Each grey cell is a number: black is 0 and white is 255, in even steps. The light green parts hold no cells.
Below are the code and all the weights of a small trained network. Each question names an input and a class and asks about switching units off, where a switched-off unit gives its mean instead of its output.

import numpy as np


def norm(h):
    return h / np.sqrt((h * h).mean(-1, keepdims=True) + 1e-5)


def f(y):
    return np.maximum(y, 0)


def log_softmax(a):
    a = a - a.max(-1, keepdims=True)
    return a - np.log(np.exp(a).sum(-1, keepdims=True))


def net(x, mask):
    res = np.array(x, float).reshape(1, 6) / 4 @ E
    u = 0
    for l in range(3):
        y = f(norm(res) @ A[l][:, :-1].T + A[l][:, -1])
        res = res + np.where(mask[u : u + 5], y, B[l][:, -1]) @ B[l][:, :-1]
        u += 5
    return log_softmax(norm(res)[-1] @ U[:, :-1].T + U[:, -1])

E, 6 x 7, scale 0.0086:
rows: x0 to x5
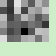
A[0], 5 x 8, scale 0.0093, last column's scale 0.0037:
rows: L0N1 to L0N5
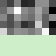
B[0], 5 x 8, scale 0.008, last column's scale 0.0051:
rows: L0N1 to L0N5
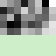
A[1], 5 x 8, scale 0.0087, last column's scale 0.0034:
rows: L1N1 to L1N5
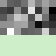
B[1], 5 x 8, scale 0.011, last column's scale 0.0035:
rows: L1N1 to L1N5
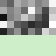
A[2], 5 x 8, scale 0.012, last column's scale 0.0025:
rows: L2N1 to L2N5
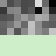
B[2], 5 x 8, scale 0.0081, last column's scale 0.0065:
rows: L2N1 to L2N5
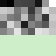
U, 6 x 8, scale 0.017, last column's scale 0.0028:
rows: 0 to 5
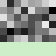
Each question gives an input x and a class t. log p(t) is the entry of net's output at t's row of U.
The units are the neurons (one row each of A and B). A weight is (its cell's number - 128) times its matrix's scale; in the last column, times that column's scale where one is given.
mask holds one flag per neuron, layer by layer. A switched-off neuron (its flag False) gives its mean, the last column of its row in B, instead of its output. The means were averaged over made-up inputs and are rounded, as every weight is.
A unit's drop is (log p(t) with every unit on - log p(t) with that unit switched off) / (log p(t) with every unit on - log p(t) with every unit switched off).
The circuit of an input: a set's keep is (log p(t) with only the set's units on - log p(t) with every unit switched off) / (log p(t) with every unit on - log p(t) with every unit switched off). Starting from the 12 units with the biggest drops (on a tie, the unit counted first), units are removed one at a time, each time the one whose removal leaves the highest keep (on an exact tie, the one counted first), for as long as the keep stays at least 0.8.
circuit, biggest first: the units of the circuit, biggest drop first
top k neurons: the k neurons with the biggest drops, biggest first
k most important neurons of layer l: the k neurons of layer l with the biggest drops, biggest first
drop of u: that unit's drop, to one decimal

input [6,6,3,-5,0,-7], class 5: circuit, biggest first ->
[L1N3]
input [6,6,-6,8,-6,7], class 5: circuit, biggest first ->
[L0N2; L1N3]
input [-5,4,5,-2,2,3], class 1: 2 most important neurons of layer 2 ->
[L2N4; L2N2]
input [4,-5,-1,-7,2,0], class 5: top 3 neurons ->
[L1N3; L0N2; L0N4]
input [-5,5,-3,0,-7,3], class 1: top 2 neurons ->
[L1N2; L0N3]
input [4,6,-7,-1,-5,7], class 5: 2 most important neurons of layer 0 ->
[L0N2; L0N4]
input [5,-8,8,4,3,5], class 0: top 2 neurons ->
[L0N5; L0N1]
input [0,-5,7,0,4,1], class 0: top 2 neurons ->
[L0N1; L1N4]
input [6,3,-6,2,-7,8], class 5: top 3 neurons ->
[L0N2; L1N3; L0N4]
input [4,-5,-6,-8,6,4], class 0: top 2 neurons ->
[L0N5; L1N4]
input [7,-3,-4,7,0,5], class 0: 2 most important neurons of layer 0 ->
[L0N1; L0N5]
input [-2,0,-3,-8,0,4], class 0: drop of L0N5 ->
0.6
